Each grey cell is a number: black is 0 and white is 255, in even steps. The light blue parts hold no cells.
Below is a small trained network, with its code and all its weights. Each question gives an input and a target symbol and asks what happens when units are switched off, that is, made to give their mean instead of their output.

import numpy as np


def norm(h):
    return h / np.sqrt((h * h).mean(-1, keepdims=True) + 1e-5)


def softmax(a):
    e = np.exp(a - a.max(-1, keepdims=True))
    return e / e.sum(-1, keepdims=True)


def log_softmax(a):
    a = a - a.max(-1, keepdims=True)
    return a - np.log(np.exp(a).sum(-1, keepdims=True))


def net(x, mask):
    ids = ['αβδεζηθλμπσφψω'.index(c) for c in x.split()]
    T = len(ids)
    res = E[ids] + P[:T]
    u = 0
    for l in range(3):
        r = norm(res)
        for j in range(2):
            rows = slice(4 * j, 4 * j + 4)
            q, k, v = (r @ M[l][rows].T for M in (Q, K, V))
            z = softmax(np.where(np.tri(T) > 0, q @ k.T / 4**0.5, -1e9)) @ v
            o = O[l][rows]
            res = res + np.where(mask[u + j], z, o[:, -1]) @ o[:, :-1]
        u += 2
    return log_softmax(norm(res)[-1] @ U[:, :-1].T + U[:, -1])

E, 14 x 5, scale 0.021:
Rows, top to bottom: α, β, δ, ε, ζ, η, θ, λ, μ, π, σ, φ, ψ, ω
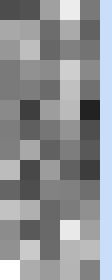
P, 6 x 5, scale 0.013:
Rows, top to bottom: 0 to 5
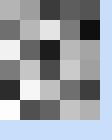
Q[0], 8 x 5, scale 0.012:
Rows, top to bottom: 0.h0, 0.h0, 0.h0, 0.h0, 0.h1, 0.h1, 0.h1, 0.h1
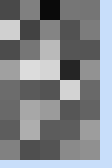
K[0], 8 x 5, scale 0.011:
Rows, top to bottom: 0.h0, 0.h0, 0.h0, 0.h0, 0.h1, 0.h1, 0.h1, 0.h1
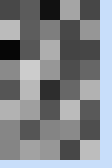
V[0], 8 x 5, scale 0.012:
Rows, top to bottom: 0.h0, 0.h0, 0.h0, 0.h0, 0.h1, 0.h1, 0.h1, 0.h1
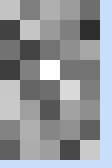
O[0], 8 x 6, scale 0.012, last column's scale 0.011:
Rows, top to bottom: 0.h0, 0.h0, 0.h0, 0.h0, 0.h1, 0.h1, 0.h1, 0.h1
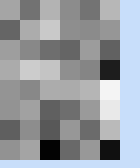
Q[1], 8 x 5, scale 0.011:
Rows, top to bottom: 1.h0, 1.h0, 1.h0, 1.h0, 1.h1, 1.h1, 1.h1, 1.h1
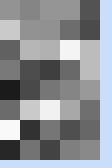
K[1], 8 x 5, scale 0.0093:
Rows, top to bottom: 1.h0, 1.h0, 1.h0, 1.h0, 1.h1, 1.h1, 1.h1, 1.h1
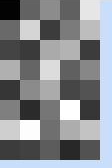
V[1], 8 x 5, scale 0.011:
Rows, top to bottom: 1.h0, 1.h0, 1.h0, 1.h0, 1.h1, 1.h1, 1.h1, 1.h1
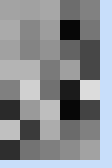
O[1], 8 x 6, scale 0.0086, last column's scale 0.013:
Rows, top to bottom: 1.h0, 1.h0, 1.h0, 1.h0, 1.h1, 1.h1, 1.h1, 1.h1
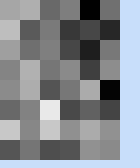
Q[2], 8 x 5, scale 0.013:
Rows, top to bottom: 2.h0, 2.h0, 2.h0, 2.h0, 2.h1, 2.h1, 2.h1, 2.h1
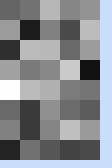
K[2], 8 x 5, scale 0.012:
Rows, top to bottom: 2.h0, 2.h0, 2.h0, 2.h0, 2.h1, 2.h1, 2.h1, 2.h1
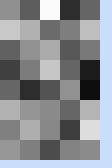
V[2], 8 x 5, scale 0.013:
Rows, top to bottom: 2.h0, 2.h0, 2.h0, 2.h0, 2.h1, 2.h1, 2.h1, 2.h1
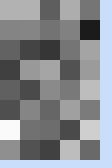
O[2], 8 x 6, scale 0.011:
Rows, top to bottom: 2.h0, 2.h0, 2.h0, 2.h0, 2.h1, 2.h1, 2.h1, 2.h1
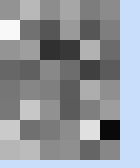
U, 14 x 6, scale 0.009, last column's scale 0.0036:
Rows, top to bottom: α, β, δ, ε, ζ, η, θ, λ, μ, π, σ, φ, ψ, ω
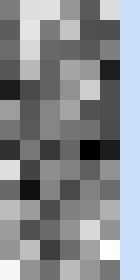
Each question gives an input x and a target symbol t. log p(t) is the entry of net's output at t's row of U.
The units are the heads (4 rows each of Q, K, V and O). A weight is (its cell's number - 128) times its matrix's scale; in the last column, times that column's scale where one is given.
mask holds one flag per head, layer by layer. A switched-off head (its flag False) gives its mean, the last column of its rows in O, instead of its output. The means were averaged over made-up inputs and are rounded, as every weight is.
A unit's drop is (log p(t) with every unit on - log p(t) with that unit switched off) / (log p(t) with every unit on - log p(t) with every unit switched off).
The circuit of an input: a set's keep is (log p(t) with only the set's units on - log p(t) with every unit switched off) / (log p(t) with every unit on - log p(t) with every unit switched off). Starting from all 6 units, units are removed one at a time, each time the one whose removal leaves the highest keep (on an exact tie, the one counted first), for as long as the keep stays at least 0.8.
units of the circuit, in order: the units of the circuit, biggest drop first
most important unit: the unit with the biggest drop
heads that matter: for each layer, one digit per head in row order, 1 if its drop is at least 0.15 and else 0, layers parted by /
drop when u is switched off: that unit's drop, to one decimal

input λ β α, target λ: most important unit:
0.h0
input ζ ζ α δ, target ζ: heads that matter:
10 / 10 / 00
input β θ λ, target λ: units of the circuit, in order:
[0.h0 1.h0]
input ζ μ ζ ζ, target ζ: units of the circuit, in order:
[0.h0 2.h1]
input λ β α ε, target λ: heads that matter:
11 / 01 / 11
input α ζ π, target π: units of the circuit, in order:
[0.h0 0.h1 1.h1]
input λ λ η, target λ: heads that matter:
11 / 00 / 01
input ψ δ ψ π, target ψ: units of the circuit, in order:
[0.h0 0.h1 2.h0]
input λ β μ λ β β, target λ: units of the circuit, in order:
[0.h0 2.h1 0.h1]
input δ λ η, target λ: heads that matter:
11 / 01 / 01
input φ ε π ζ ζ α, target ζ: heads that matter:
10 / 10 / 10
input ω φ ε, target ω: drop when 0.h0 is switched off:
0.5
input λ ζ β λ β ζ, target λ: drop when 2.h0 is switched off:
-0.1
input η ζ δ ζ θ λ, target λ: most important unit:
0.h0
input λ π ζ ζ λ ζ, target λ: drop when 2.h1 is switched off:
0.2
